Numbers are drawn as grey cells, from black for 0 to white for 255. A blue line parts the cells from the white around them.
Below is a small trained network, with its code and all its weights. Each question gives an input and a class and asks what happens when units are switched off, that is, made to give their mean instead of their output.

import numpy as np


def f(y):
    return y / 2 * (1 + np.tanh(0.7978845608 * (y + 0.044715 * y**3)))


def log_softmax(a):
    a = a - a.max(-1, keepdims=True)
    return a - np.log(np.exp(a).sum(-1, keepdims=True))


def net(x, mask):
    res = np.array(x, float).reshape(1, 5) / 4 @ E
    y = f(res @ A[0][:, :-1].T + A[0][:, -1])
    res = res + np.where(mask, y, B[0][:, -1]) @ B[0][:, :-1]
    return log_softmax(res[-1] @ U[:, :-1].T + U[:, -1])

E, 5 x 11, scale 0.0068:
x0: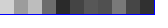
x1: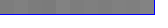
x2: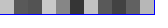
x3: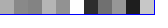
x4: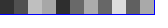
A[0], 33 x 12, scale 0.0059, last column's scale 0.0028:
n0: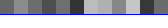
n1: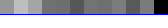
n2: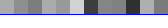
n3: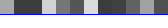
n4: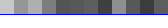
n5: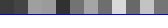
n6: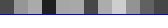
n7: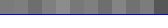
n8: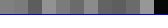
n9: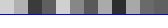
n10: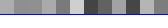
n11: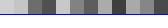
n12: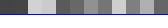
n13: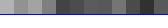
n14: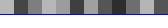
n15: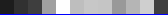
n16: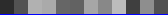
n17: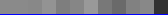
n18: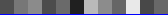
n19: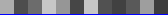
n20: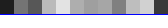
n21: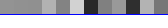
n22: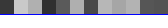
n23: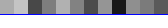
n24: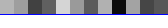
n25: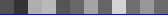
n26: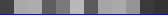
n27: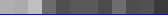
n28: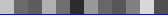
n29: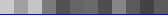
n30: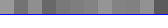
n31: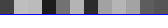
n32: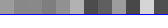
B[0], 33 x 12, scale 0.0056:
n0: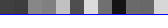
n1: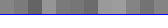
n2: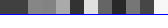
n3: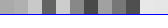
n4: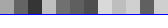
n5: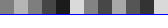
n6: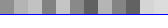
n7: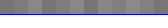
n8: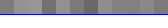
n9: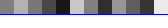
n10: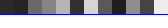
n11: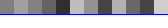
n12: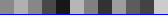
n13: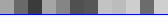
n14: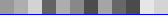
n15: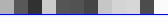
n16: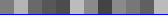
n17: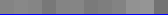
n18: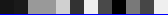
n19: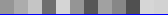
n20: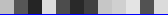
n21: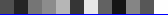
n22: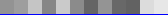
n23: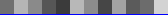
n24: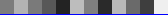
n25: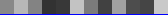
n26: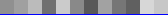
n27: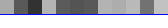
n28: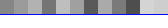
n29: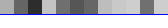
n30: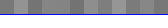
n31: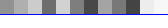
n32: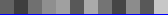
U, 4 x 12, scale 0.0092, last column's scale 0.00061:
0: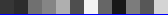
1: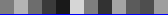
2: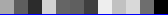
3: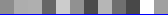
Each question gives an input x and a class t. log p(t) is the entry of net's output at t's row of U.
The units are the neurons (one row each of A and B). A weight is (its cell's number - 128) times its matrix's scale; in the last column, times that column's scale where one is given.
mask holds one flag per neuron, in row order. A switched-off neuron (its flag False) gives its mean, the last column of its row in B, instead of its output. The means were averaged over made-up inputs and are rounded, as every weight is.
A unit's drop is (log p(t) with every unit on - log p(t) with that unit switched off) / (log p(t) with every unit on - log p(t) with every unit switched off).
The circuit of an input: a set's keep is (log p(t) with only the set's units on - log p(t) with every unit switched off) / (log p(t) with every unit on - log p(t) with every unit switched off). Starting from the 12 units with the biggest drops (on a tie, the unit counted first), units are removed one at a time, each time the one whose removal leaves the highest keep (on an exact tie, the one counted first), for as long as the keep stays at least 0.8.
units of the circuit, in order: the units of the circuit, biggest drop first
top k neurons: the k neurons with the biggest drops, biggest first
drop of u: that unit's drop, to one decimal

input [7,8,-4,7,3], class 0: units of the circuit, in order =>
n21
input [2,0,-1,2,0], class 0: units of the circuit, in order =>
n3, n24
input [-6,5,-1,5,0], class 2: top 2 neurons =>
n15, n20
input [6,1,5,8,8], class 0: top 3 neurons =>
n10, n21, n2
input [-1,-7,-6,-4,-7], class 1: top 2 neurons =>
n24, n9
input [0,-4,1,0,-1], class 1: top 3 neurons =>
n18, n21, n10
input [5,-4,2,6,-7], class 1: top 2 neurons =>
n9, n24
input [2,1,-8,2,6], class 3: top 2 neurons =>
n31, n22
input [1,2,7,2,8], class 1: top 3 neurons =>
n5, n12, n25
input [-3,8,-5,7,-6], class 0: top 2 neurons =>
n21, n2
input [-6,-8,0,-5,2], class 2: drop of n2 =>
0.3
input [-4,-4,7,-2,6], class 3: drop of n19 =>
0.4
